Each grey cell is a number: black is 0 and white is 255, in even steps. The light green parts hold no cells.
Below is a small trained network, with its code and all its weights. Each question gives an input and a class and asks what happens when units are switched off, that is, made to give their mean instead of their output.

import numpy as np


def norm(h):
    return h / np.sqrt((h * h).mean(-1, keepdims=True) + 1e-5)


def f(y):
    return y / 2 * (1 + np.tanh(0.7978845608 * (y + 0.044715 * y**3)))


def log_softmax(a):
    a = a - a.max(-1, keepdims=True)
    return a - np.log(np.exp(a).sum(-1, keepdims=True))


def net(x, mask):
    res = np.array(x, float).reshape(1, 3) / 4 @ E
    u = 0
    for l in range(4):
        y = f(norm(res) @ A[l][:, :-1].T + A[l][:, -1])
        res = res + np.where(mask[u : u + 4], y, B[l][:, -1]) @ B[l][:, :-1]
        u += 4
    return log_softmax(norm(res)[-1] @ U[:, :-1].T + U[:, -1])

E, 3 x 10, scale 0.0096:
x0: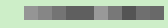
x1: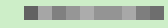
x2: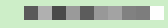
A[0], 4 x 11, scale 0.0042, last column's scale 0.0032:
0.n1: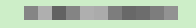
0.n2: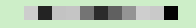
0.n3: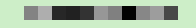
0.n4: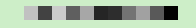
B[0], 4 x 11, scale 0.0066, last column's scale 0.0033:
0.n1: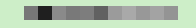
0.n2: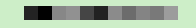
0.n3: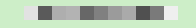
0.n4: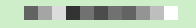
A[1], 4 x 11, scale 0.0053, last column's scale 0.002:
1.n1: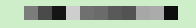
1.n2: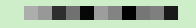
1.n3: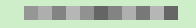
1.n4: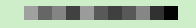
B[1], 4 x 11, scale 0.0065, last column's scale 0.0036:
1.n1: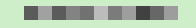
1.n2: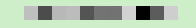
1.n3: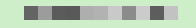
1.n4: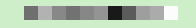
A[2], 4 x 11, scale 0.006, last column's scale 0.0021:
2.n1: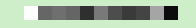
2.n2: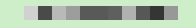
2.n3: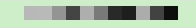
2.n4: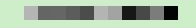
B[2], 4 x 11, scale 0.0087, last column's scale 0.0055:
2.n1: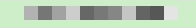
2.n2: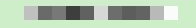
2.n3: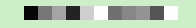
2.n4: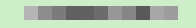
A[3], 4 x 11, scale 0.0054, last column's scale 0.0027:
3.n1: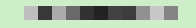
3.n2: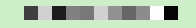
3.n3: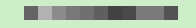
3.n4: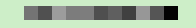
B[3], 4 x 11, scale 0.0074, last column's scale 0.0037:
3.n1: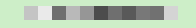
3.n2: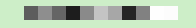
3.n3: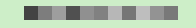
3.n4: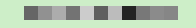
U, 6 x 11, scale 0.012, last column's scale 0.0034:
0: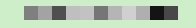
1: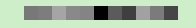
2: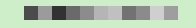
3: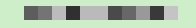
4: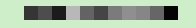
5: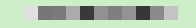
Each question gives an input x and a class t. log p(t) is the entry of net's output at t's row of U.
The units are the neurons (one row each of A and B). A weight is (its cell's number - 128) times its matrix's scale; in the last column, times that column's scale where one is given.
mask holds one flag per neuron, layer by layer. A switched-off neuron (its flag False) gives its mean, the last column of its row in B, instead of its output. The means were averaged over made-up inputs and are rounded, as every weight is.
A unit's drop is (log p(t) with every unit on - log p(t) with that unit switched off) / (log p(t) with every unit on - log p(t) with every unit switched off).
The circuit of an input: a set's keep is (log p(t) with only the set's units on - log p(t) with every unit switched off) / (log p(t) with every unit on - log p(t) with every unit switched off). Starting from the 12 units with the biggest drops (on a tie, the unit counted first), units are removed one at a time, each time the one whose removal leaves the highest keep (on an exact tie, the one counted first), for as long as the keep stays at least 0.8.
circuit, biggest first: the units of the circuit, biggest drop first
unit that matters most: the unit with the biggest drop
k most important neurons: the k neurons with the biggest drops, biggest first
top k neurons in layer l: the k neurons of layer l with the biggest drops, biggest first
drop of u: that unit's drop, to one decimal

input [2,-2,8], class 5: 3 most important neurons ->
(1.n2, 2.n3, 0.n3)
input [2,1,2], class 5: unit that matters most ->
2.n3
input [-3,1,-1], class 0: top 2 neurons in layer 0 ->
(0.n3, 0.n4)
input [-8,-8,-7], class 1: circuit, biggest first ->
(0.n2, 3.n1)
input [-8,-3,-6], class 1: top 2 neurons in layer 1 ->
(1.n3, 1.n1)
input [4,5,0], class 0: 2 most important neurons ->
(2.n2, 1.n2)
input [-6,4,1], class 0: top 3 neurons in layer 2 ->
(2.n2, 2.n3, 2.n4)
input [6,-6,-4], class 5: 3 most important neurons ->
(1.n2, 2.n1, 1.n3)
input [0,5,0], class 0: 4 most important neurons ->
(2.n2, 1.n4, 2.n3, 3.n2)
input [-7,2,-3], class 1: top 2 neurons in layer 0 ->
(0.n2, 0.n3)
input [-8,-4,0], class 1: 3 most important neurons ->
(0.n2, 2.n3, 3.n1)
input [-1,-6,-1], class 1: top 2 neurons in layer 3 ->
(3.n1, 3.n4)
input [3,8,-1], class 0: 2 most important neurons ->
(2.n3, 2.n2)
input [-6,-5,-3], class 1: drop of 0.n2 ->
0.6
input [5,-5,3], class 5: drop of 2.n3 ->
0.0
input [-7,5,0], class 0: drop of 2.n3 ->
0.1
